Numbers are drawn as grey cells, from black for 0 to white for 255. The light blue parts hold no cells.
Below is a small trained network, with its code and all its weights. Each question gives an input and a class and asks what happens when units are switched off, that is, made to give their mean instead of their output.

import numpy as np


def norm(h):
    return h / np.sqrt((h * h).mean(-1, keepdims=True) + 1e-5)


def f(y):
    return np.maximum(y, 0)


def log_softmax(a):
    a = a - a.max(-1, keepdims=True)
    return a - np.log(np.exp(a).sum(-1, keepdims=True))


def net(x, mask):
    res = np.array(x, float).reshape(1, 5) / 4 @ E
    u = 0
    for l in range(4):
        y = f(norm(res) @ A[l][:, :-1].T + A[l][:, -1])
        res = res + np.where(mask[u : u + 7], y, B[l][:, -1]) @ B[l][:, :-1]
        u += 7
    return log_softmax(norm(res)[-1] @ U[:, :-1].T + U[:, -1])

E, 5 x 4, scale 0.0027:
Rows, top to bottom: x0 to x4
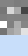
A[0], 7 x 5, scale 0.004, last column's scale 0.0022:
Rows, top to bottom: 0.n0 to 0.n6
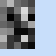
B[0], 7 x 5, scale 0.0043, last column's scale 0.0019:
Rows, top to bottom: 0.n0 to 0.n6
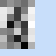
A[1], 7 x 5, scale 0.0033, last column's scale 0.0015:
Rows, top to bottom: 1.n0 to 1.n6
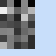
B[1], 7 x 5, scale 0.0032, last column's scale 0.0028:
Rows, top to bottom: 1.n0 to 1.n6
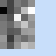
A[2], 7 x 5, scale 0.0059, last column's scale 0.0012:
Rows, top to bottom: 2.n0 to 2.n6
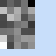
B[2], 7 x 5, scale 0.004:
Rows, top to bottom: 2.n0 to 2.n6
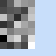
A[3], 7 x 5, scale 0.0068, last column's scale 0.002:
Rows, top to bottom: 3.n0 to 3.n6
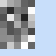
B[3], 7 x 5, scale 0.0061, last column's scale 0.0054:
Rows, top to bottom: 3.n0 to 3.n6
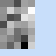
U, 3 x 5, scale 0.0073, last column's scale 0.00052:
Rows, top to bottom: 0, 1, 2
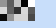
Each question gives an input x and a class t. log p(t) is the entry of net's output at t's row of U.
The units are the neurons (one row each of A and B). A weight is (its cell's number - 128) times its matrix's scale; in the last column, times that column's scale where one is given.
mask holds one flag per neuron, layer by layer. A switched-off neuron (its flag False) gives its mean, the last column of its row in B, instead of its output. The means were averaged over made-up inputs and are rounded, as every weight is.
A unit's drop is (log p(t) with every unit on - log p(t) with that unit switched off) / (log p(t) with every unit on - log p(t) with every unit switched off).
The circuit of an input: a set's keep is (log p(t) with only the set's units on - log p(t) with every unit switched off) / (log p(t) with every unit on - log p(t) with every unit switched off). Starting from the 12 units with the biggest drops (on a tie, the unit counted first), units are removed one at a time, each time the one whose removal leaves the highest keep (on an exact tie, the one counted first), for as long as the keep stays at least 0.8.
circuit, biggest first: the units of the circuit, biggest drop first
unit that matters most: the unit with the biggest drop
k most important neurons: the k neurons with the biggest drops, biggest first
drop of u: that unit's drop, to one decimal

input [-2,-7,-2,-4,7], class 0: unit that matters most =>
3.n6
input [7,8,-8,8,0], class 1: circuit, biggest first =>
[3.n2, 3.n0]
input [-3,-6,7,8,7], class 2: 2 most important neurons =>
[2.n6, 2.n5]
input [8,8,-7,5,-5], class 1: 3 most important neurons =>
[3.n2, 3.n6, 0.n3]
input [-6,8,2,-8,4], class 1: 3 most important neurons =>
[3.n2, 2.n2, 1.n1]
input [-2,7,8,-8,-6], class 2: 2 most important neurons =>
[0.n1, 3.n6]
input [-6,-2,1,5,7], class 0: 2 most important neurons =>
[0.n3, 3.n6]
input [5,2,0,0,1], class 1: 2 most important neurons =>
[0.n2, 0.n5]
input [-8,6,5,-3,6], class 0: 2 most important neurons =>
[3.n6, 2.n6]
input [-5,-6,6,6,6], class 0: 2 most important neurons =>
[0.n3, 2.n5]
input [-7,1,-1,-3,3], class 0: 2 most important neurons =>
[2.n6, 0.n3]
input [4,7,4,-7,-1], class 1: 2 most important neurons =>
[3.n2, 1.n1]
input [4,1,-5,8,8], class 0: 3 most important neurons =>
[0.n3, 3.n6, 0.n4]
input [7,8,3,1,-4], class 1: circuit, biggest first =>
[3.n2]
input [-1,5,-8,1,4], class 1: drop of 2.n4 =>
0.1
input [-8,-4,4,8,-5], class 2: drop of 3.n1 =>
0.2
